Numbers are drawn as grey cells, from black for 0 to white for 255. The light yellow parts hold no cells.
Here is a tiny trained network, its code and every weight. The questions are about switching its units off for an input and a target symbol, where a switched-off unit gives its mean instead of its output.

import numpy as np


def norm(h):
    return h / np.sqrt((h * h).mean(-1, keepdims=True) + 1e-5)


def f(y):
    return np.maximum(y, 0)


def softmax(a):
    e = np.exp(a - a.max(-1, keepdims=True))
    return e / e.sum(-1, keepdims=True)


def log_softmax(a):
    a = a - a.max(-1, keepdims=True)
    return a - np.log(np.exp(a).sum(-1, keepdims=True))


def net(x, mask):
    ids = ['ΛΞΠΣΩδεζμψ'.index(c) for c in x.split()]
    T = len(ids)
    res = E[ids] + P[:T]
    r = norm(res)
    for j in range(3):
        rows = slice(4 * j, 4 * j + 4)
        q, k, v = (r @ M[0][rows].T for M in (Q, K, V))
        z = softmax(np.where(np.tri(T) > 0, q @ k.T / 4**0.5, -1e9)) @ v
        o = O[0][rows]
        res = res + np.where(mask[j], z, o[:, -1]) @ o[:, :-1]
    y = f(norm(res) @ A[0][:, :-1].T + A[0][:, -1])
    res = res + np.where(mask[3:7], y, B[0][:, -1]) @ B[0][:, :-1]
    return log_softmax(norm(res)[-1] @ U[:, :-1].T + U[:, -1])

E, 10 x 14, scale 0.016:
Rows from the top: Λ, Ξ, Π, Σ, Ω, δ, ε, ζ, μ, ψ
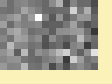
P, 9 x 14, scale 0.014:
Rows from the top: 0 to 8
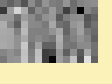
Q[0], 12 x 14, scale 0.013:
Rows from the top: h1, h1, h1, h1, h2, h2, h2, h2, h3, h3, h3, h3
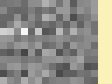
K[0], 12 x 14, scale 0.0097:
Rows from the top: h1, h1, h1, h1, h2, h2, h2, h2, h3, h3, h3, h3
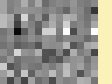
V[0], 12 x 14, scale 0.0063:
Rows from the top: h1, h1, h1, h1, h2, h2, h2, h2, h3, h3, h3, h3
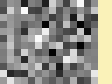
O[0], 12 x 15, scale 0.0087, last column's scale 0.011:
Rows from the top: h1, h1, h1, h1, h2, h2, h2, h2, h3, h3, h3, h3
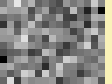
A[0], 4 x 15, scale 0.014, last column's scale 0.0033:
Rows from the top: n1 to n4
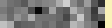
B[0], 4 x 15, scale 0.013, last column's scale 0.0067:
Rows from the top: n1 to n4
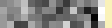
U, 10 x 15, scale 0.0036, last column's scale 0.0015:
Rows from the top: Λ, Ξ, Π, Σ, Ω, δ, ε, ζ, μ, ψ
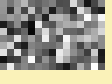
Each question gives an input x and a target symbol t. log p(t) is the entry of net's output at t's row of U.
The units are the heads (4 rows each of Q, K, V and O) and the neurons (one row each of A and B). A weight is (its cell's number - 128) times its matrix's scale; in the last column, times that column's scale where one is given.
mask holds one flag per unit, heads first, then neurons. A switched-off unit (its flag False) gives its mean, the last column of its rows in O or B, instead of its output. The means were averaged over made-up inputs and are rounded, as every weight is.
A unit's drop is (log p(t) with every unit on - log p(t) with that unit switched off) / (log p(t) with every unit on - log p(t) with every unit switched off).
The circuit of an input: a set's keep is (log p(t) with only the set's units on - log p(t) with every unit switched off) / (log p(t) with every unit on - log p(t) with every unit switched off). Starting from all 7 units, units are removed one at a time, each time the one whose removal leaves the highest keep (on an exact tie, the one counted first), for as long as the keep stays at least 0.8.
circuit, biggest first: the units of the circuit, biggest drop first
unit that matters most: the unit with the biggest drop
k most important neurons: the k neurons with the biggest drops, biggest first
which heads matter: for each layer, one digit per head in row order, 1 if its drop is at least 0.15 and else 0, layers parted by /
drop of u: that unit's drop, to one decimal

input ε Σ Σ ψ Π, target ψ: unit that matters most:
h1
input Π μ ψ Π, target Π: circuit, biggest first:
[h2, n2]
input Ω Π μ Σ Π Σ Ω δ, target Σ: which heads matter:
011
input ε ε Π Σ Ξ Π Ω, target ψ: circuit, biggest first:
[h1, h2]
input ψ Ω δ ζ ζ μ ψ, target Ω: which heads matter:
101
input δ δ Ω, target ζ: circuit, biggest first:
[h2, h3]
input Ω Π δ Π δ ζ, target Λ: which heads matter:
110
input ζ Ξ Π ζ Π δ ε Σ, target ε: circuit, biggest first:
[n4, h3]
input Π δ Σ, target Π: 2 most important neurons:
[n2, n3]
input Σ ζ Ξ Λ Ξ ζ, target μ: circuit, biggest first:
[h1, h3]
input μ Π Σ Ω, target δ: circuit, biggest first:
[h1, h2, h3]
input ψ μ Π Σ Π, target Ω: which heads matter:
010
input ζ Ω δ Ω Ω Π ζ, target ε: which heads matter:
101
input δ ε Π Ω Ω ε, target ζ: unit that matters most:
h2
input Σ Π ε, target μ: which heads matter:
011
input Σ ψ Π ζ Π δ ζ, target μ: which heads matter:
101
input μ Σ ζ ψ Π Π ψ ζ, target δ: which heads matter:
101
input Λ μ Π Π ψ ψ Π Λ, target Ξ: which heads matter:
011
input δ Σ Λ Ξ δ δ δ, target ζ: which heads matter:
010
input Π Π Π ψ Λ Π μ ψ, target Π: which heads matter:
000
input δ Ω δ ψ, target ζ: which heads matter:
010
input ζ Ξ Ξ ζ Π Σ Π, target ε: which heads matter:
101
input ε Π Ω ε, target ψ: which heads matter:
110
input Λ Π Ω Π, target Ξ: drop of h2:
0.2
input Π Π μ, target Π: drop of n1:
0.0
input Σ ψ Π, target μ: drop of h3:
0.3
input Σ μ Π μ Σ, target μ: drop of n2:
0.1
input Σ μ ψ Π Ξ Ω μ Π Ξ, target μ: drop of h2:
0.2
